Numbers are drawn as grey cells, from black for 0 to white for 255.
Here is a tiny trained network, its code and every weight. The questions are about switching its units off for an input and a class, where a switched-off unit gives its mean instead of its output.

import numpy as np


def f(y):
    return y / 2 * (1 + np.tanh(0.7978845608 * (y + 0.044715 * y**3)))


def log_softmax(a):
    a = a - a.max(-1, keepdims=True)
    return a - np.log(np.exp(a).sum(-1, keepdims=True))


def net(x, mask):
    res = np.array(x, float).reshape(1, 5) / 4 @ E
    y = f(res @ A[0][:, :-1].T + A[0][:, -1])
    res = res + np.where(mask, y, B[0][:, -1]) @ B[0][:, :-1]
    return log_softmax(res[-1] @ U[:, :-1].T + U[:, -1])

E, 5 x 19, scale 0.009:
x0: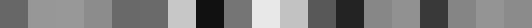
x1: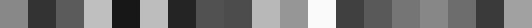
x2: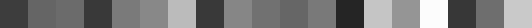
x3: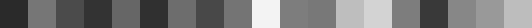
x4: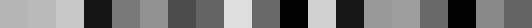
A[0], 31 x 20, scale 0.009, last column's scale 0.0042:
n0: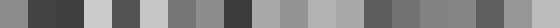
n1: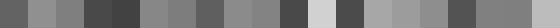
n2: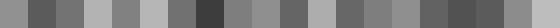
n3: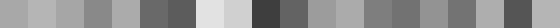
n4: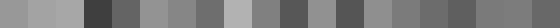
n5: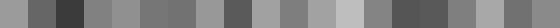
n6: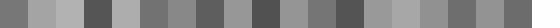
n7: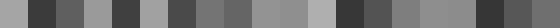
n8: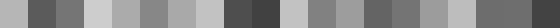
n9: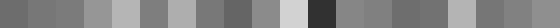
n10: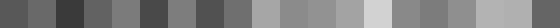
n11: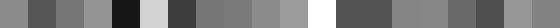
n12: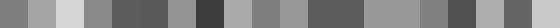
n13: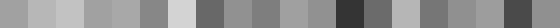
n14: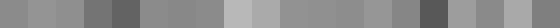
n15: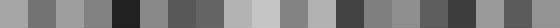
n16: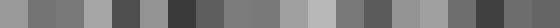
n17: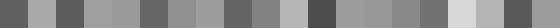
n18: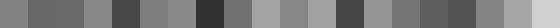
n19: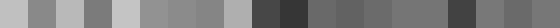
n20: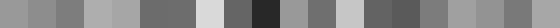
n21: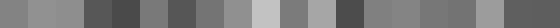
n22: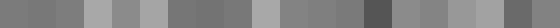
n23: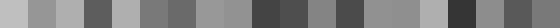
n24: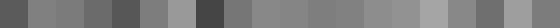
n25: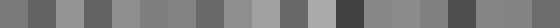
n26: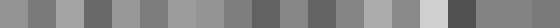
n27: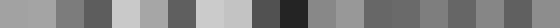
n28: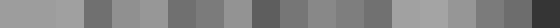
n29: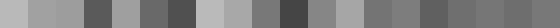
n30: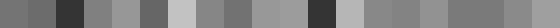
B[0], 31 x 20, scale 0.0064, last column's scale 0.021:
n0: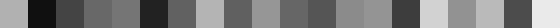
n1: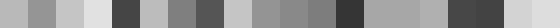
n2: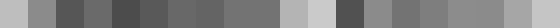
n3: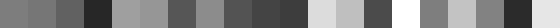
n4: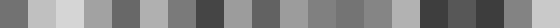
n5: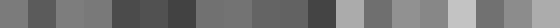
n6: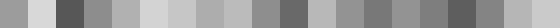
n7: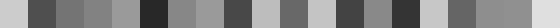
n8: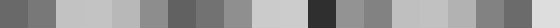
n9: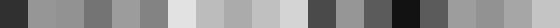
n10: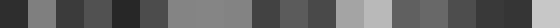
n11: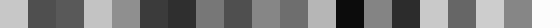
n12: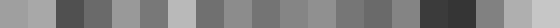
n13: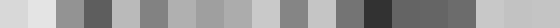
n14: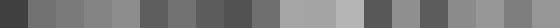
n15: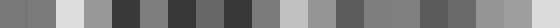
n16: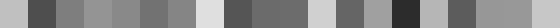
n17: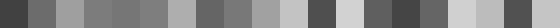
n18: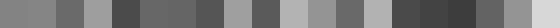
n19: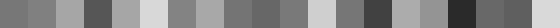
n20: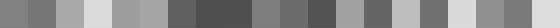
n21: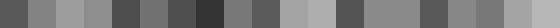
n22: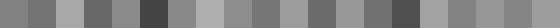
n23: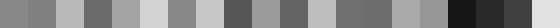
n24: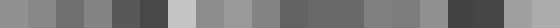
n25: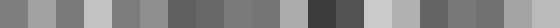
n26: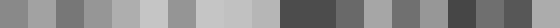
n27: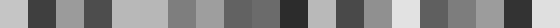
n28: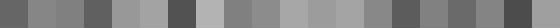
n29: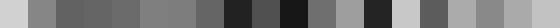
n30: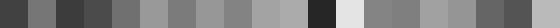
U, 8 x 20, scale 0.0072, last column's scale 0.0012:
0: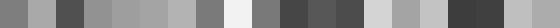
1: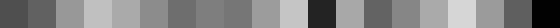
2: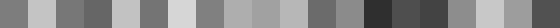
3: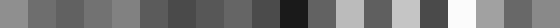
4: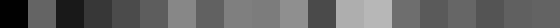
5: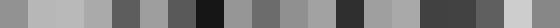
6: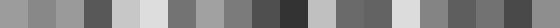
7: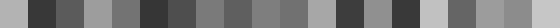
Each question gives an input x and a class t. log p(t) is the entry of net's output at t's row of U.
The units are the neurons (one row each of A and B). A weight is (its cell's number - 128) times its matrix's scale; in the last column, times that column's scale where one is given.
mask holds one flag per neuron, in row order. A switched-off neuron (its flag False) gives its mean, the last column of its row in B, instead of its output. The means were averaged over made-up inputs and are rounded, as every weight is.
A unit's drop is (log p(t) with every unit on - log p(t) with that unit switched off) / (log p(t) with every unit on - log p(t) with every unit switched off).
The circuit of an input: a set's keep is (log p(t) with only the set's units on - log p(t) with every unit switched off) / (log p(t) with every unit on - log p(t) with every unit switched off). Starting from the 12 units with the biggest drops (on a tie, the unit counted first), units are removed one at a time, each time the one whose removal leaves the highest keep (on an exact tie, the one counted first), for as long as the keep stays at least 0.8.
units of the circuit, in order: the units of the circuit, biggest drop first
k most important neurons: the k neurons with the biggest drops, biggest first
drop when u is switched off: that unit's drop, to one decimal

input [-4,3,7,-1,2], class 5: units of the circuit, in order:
n1
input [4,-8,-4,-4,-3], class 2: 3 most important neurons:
n13; n9; n0
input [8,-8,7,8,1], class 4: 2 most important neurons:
n10; n30
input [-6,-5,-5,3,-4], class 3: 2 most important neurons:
n3; n29
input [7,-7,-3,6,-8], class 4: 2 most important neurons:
n10; n30
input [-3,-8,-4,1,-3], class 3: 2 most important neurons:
n3; n29
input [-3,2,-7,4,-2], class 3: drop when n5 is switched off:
0.2
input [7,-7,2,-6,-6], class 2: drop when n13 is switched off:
0.1
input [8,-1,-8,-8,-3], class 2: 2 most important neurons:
n13; n9
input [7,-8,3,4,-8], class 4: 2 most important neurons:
n10; n30
